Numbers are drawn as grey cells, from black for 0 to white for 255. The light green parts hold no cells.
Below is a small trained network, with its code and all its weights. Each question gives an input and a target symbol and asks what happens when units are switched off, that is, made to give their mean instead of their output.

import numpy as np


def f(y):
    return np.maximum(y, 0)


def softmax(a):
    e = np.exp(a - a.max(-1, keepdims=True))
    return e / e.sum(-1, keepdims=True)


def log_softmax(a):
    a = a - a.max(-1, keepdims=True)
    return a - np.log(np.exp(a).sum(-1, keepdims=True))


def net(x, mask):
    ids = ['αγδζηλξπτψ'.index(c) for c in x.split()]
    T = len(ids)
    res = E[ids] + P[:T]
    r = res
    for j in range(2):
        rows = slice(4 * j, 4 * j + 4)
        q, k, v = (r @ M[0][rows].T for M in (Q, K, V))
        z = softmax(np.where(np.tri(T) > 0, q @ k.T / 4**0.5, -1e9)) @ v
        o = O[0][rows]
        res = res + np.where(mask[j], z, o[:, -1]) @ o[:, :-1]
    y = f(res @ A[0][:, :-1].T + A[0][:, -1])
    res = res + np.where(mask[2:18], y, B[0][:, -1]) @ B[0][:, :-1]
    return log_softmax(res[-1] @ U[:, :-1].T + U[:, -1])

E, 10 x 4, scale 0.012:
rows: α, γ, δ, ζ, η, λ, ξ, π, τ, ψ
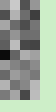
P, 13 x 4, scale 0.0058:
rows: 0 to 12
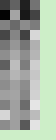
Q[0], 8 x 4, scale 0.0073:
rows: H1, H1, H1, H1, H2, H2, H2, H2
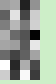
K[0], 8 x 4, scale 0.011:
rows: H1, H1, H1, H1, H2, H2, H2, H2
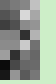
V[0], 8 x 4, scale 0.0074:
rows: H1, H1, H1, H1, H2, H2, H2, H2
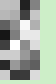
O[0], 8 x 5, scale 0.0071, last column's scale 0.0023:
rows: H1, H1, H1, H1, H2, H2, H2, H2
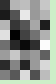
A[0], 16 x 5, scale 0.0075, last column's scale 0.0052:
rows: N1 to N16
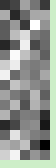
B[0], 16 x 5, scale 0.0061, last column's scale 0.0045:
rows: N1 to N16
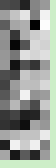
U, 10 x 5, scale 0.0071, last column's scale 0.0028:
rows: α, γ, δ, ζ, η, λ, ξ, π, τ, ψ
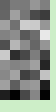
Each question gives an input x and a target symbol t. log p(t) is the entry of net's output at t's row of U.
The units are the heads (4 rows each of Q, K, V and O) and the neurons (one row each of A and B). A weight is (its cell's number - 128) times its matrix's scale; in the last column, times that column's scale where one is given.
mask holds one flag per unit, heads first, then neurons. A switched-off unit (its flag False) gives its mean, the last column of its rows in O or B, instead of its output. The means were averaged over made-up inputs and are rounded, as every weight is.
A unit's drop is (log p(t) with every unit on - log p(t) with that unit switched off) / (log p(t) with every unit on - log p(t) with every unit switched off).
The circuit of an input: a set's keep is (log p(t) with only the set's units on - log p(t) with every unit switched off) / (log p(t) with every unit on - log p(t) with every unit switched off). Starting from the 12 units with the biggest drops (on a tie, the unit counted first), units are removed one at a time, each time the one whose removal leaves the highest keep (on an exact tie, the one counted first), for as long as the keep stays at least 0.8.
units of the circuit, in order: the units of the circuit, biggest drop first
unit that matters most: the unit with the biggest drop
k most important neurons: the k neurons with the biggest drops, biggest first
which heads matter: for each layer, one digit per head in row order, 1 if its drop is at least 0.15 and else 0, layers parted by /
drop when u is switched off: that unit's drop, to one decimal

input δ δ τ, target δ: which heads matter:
11
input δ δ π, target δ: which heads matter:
11
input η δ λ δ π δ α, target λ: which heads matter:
10
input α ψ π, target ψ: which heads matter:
11
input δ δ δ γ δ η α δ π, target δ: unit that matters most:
H1
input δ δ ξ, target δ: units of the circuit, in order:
(H1 H2 N6 N4)
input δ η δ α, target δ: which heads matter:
11
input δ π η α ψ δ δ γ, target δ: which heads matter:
10
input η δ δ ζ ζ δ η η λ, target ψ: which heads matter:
00
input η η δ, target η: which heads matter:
11
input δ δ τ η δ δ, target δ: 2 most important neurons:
(N6 N4)
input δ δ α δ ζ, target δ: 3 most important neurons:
(N6 N4 N14)
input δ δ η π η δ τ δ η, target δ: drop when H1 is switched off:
1.1
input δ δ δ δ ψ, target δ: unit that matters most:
H1
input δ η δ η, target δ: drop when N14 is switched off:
0.1
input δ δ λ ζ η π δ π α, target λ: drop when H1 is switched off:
0.7
